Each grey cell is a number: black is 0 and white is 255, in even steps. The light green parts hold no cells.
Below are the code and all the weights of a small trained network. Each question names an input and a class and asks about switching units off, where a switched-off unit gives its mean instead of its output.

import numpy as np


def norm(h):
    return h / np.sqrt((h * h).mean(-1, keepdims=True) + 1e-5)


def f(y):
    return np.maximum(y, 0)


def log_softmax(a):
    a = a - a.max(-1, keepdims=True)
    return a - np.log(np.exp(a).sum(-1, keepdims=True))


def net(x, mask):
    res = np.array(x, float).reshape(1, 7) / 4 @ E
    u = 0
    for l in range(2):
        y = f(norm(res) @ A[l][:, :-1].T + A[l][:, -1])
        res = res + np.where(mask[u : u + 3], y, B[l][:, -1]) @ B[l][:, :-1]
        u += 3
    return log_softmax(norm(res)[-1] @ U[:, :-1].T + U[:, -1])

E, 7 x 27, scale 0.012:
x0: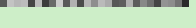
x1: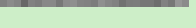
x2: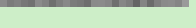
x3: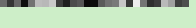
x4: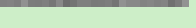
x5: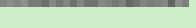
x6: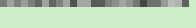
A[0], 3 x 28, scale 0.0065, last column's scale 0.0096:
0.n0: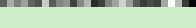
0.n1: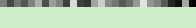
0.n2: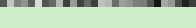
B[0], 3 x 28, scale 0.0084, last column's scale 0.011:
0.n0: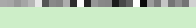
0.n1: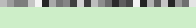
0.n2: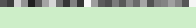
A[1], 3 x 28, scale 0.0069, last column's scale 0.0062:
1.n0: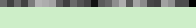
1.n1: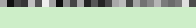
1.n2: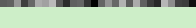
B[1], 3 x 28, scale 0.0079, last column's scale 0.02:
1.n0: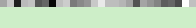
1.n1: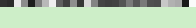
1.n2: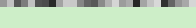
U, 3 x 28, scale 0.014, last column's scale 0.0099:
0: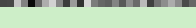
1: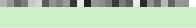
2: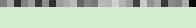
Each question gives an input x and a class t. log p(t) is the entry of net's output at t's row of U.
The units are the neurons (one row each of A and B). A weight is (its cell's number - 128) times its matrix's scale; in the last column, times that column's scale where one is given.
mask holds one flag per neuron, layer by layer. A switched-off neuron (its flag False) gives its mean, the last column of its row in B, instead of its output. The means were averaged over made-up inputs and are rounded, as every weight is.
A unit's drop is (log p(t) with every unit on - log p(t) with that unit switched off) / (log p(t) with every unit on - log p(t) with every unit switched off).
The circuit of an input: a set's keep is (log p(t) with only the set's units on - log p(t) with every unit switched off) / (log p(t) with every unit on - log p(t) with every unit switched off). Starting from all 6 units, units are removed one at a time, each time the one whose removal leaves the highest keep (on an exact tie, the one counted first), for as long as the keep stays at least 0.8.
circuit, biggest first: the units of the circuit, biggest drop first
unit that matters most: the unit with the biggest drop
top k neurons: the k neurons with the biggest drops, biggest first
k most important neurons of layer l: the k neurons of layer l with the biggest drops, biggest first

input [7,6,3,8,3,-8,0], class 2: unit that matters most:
1.n2
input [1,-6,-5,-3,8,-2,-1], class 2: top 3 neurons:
[1.n1; 0.n1; 0.n2]
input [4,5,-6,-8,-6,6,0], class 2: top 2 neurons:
[1.n1; 0.n2]
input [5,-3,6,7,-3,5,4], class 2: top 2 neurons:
[1.n2; 1.n1]
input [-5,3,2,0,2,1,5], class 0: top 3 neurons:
[1.n1; 0.n1; 1.n0]
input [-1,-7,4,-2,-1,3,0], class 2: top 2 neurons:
[1.n1; 0.n1]
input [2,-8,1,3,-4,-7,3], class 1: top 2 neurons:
[0.n0; 1.n1]
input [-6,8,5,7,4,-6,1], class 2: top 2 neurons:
[1.n0; 1.n2]
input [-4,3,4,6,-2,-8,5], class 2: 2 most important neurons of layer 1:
[1.n2; 1.n0]
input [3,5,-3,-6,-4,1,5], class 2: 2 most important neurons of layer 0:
[0.n1; 0.n2]
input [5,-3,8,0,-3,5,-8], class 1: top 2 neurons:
[0.n1; 1.n1]
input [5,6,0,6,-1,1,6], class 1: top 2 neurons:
[0.n0; 1.n1]
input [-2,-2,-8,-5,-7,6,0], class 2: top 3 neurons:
[1.n1; 0.n1; 0.n0]
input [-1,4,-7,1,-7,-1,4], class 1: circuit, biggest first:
[0.n0]
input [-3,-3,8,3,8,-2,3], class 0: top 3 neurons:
[1.n1; 0.n1; 0.n2]
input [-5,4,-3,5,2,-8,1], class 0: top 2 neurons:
[1.n1; 0.n2]
